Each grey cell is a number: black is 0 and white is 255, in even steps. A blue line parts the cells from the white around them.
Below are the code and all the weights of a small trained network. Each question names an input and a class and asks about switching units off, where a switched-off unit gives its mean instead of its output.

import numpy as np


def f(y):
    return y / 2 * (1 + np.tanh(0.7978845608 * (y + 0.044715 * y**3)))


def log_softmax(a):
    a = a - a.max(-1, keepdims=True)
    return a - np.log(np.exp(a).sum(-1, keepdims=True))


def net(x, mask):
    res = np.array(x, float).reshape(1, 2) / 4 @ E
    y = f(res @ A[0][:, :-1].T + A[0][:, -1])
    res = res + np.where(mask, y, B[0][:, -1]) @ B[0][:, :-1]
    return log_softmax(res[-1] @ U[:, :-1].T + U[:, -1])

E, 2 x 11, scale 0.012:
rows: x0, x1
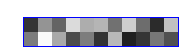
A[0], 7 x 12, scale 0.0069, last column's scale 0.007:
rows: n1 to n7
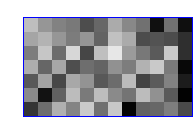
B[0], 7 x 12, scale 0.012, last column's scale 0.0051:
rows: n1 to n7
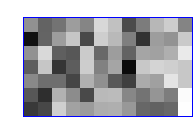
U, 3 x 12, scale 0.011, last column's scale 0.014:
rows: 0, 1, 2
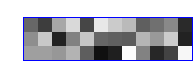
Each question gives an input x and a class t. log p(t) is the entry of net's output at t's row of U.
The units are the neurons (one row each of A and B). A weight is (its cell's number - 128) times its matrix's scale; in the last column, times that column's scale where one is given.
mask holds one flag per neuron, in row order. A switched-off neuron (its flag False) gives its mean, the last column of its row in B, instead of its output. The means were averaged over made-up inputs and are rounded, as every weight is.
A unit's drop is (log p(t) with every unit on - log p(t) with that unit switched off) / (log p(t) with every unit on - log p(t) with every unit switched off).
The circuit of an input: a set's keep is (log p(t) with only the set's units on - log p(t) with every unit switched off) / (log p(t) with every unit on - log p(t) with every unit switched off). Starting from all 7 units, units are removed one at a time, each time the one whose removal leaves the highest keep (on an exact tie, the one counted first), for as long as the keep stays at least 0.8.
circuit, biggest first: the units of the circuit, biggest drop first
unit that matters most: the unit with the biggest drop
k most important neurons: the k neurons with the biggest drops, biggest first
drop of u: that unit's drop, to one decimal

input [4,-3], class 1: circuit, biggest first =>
[n7, n2]
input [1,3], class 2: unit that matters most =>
n6
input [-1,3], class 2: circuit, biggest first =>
[n6, n4]
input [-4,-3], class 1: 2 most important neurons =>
[n7, n4]
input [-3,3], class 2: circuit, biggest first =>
[n6, n3, n5]
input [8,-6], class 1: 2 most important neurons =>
[n3, n5]
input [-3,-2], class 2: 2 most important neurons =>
[n3, n5]
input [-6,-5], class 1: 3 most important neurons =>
[n4, n7, n2]
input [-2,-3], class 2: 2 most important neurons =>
[n2, n7]
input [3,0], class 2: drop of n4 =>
0.4
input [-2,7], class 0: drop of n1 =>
0.0
